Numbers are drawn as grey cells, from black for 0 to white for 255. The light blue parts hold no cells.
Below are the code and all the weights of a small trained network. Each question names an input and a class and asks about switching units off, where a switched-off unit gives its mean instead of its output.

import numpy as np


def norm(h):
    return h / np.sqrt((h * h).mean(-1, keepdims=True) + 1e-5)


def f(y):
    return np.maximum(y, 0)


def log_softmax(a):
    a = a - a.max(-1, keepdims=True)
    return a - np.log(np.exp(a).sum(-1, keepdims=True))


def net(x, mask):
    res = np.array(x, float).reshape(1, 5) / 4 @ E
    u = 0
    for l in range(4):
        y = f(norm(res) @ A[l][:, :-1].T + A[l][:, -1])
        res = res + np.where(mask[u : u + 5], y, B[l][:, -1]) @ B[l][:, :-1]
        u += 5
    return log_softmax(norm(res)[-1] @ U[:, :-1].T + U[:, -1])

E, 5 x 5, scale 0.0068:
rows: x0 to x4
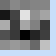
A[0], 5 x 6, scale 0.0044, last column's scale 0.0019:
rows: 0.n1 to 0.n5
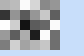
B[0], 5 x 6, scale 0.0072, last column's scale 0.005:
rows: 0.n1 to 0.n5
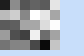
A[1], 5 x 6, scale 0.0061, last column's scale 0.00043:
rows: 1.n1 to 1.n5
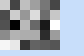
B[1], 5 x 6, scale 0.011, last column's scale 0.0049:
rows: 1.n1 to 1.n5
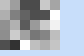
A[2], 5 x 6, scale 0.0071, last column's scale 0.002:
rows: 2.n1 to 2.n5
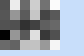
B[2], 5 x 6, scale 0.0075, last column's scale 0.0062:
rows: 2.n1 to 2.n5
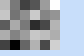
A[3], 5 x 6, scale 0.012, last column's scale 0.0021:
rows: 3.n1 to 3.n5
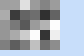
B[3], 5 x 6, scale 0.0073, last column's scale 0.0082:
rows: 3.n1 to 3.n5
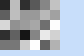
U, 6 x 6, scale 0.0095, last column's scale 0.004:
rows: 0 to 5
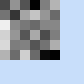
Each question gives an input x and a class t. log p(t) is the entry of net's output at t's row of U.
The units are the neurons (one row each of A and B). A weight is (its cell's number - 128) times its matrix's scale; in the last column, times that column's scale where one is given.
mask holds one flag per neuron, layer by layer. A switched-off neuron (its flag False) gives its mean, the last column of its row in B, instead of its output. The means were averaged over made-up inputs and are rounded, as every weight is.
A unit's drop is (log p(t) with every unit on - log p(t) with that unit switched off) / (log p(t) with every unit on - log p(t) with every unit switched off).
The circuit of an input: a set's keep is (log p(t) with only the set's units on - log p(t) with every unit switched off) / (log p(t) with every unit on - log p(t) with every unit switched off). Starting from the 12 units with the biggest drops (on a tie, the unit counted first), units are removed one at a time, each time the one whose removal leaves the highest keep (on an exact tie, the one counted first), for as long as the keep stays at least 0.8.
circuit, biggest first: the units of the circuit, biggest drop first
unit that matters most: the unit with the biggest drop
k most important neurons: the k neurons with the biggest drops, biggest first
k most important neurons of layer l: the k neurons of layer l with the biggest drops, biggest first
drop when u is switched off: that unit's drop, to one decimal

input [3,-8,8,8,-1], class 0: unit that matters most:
2.n3
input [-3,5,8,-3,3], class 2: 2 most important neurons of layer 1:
[1.n3, 1.n1]
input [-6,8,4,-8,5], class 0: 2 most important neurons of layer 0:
[0.n3, 0.n5]
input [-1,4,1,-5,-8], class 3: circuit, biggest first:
[1.n5, 0.n3]
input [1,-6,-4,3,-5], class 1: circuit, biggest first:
[1.n5, 0.n1]
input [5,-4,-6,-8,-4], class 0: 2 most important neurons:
[0.n5, 1.n3]
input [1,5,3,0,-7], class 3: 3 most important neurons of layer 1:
[1.n3, 1.n5, 1.n2]
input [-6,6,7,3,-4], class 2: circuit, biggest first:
[1.n3, 1.n1, 0.n1]
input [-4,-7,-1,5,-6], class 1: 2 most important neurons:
[1.n5, 1.n2]
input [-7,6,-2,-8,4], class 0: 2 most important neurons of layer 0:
[0.n3, 0.n5]
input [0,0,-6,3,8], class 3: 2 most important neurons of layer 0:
[0.n4, 0.n2]
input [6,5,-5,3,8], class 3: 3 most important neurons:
[0.n2, 1.n5, 0.n4]
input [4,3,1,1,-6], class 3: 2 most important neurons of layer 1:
[1.n3, 1.n5]
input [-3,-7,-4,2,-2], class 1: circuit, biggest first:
[1.n5]
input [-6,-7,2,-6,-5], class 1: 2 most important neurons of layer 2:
[2.n5, 2.n3]
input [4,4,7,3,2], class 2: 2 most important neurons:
[1.n3, 1.n5]
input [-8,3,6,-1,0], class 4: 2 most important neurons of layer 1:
[1.n1, 1.n5]
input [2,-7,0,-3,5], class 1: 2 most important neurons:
[1.n5, 2.n5]
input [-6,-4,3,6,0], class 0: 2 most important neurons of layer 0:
[0.n2, 0.n4]
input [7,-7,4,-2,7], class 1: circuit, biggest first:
[1.n5]
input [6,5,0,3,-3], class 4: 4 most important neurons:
[1.n3, 1.n5, 0.n3, 3.n3]
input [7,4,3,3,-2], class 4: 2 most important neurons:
[1.n3, 1.n5]
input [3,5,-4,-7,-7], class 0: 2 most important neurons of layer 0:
[0.n3, 0.n5]
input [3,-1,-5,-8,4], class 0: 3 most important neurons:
[0.n5, 1.n3, 0.n3]
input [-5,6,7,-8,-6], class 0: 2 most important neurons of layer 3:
[3.n1, 3.n4]
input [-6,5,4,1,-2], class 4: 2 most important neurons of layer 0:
[0.n3, 0.n1]
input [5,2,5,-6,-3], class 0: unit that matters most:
1.n4
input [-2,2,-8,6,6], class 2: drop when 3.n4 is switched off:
0.2
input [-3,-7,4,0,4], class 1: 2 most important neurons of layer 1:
[1.n5, 1.n2]
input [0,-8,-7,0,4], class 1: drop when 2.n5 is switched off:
0.2
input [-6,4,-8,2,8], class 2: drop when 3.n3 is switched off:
0.1
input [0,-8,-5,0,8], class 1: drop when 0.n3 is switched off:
-0.1
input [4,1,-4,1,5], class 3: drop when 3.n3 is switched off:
0.0
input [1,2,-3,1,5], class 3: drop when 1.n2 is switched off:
-0.1
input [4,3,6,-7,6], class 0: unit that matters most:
3.n1
